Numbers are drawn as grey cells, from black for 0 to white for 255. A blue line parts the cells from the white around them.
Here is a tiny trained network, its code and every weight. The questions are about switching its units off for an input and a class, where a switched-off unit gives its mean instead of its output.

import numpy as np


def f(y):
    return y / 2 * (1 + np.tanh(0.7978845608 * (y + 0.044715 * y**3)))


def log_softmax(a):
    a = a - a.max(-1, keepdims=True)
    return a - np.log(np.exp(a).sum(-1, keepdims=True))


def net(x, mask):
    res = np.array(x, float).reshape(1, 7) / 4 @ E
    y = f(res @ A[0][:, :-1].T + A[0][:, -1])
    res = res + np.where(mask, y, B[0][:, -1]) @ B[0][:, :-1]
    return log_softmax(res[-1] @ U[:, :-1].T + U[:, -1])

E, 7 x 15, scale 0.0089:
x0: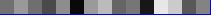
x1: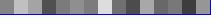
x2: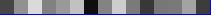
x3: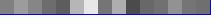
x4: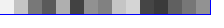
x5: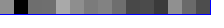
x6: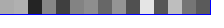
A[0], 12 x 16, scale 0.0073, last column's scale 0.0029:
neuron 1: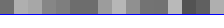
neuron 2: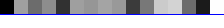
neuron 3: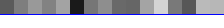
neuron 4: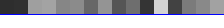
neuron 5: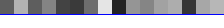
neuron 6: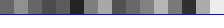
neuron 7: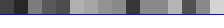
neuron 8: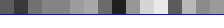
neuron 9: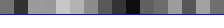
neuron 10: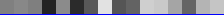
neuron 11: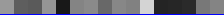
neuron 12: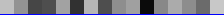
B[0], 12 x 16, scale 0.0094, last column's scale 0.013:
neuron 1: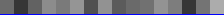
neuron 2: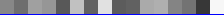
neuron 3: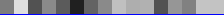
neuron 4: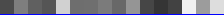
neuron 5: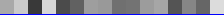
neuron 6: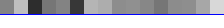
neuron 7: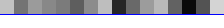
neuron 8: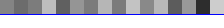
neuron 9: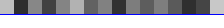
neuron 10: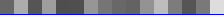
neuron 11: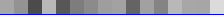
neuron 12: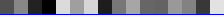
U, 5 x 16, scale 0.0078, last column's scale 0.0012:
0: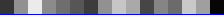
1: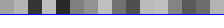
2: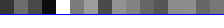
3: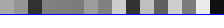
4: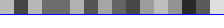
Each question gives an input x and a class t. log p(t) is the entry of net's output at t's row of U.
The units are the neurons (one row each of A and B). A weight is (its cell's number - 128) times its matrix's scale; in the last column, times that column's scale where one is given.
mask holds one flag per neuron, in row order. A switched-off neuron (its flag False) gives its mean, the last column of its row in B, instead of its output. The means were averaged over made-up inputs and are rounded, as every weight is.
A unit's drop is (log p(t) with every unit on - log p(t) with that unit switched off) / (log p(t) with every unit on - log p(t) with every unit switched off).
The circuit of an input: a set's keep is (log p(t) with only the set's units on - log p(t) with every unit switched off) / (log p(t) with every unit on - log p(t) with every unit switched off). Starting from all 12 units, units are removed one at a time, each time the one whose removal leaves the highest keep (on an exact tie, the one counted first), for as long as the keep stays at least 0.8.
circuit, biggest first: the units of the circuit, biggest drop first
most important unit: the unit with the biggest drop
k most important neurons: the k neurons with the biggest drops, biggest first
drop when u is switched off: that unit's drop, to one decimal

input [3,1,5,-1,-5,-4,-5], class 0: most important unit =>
neuron 4
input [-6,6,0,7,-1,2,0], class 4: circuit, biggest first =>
neuron 5; neuron 6
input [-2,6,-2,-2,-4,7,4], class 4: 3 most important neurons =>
neuron 9; neuron 3; neuron 7
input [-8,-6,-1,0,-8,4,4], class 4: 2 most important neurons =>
neuron 9; neuron 5
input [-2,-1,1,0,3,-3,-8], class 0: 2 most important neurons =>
neuron 12; neuron 9
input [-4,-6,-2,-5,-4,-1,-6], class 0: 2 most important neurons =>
neuron 12; neuron 8
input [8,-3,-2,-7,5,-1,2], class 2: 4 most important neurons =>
neuron 12; neuron 2; neuron 11; neuron 7
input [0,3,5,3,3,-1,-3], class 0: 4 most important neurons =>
neuron 12; neuron 7; neuron 9; neuron 2
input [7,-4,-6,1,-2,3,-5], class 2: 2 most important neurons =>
neuron 12; neuron 4
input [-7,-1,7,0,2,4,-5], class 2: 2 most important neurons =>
neuron 2; neuron 8
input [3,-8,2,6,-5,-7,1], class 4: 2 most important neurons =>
neuron 5; neuron 6
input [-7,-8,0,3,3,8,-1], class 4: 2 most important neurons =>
neuron 4; neuron 9
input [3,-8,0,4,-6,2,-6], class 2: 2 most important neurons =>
neuron 4; neuron 5
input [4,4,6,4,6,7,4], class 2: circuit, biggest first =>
neuron 12
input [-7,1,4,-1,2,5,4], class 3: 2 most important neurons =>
neuron 2; neuron 11
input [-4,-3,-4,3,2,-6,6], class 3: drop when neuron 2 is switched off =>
0.2
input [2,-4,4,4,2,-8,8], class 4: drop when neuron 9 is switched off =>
-0.1
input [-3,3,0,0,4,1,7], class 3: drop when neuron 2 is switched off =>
0.1
